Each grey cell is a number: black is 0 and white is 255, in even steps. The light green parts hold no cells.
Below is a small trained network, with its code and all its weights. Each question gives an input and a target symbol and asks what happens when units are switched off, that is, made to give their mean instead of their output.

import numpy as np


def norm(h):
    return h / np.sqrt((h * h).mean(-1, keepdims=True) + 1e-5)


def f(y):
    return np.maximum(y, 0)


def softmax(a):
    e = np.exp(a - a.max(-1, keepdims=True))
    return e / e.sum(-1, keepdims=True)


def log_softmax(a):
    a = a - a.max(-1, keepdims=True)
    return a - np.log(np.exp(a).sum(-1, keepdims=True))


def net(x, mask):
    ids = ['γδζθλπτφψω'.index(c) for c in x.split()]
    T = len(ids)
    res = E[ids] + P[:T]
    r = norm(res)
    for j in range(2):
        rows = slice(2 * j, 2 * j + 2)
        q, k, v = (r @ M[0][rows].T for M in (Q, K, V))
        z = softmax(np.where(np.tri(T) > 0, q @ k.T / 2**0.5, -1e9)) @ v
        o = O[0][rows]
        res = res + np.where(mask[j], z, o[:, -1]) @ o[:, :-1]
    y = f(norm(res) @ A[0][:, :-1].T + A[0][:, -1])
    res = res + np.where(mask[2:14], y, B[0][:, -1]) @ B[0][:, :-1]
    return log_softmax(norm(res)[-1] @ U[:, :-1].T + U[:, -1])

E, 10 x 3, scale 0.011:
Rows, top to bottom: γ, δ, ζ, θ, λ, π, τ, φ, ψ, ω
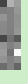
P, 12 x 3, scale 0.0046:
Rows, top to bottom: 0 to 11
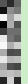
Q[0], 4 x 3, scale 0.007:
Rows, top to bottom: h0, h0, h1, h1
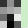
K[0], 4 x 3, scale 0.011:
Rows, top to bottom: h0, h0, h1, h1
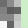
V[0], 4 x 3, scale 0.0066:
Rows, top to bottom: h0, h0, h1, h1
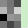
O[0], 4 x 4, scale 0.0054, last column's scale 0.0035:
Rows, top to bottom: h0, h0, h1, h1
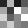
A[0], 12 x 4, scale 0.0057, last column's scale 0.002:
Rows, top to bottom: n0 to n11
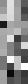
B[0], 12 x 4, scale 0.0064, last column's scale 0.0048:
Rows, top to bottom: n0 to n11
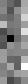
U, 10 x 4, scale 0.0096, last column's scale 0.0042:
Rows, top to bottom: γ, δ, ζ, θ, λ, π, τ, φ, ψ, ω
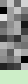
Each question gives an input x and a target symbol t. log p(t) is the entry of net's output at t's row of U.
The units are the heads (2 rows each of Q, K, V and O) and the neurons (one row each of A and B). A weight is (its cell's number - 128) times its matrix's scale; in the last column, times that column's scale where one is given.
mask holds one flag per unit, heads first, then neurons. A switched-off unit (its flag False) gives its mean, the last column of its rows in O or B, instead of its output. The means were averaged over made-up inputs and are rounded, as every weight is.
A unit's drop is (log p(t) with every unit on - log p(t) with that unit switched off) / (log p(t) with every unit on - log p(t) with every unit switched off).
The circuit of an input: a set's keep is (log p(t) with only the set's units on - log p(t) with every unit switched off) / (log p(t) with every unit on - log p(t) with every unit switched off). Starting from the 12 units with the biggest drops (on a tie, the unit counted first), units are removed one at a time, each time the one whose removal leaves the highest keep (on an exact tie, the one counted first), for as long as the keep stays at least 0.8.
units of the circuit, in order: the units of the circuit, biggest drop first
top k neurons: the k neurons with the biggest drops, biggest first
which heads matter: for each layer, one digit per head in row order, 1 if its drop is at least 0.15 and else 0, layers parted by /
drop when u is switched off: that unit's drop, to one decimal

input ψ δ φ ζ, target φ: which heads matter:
01
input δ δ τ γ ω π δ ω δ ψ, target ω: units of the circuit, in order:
(h1)
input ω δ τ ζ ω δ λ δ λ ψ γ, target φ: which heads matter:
00
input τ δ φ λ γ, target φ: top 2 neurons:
(n3 n8)
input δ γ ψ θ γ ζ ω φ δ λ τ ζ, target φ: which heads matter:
11
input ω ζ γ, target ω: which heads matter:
10
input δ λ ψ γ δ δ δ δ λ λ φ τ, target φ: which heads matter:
11
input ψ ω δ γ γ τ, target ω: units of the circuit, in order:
(h1 h0 n5)
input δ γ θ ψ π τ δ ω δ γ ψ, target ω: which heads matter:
10
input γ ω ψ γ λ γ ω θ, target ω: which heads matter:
01
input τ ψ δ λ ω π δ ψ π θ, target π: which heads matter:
11
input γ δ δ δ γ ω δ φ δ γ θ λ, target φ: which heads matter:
11
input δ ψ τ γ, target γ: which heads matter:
01
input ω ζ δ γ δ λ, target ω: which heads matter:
11
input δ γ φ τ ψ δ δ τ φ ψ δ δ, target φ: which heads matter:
11
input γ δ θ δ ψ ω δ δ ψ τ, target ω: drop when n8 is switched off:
0.1
